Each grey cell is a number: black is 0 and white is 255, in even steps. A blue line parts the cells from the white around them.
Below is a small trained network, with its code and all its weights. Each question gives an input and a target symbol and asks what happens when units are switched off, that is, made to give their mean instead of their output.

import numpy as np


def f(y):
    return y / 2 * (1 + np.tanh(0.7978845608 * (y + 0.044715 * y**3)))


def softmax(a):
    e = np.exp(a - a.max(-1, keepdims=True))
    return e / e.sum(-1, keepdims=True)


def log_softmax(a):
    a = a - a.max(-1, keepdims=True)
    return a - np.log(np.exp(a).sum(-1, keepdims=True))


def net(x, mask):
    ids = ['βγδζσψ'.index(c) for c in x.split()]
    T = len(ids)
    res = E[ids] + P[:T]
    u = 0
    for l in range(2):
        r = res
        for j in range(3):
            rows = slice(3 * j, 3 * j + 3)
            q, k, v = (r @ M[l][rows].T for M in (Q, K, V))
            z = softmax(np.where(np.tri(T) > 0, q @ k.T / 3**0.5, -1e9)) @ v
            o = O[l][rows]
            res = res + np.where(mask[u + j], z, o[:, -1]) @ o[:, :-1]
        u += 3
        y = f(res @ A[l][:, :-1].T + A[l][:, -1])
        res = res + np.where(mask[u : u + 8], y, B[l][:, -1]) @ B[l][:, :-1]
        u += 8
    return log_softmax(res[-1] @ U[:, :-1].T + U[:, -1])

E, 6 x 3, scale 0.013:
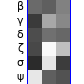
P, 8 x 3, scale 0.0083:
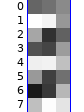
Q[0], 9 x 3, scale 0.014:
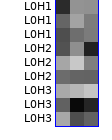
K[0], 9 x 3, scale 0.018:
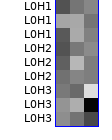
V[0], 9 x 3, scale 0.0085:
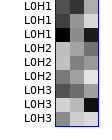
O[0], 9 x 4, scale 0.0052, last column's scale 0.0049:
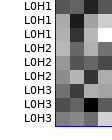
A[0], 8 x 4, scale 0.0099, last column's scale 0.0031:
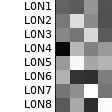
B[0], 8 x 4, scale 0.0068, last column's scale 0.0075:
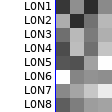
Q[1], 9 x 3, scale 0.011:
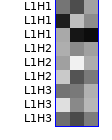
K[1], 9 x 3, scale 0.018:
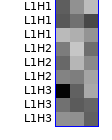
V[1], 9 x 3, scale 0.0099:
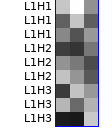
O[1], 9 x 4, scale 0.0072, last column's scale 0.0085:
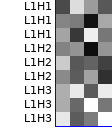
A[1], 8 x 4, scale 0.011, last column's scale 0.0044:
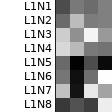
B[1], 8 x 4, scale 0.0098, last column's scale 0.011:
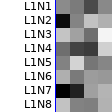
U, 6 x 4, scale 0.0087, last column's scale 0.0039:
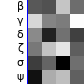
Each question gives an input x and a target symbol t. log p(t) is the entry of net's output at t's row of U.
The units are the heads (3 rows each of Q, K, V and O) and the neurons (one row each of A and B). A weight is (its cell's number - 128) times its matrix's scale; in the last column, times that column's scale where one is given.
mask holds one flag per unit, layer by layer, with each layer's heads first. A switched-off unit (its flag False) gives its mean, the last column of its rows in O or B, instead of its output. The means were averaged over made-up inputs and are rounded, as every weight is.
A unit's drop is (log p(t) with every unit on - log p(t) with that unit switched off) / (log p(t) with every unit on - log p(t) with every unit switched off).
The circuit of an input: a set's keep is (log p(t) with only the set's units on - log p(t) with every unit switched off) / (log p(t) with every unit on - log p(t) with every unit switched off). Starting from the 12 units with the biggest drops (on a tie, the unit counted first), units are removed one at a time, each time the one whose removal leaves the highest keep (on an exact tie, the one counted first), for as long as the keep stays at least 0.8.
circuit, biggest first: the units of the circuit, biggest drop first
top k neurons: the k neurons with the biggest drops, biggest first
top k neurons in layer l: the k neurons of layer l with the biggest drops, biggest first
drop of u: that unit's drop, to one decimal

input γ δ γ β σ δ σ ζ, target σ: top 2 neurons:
(L0N2 L0N5)
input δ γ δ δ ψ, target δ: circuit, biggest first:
(L1N7 L1H3)
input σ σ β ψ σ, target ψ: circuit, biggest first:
(L1N2)
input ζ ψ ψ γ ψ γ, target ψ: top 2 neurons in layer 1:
(L1N3 L1N4)
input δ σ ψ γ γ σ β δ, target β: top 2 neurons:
(L1N7 L0N7)
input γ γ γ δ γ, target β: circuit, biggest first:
(L1N7 L1H1)
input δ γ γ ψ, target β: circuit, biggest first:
(L1N7 L0N6 L1H1)
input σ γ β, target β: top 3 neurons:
(L1N7 L0N6 L0N5)
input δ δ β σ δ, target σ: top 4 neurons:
(L0N6 L0N2 L1N3 L0N4)
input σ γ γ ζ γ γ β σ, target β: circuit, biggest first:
(L1N7 L0H1 L1H1)
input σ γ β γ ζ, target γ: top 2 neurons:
(L0N2 L0N6)
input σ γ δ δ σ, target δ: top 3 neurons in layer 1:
(L1N7 L1N2 L1N3)
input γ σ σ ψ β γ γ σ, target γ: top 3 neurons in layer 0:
(L0N2 L0N4 L0N5)
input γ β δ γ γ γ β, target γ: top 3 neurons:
(L0N1 L1N2 L1N6)
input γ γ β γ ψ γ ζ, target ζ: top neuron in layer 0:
(L0N7)
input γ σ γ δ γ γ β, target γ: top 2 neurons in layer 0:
(L0N5 L0N2)
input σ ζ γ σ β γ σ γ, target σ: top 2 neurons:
(L0N4 L1N4)
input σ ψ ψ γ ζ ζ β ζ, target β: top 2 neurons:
(L1N7 L0N2)
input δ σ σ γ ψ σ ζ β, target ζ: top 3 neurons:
(L0N7 L0N3 L0N5)
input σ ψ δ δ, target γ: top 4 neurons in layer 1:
(L1N8 L1N6 L1N7 L1N4)
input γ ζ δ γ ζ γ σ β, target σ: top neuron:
(L0N2)
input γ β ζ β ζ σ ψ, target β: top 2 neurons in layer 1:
(L1N7 L1N4)
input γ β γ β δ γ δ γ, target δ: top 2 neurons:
(L1N7 L0N2)
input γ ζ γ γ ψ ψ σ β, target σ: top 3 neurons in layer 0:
(L0N4 L0N2 L0N5)
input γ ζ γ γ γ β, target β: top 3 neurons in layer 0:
(L0N5 L0N4 L0N2)
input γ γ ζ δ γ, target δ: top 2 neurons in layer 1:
(L1N7 L1N2)
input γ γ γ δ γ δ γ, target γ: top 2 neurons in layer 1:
(L1N7 L1N4)
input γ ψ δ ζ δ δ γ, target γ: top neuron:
(L0N2)
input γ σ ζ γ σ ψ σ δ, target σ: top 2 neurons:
(L0N4 L1N4)
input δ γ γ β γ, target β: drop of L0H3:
0.2
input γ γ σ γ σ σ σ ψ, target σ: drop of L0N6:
0.1
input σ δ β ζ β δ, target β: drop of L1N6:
0.0
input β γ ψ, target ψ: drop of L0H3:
0.1
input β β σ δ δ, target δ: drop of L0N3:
0.2
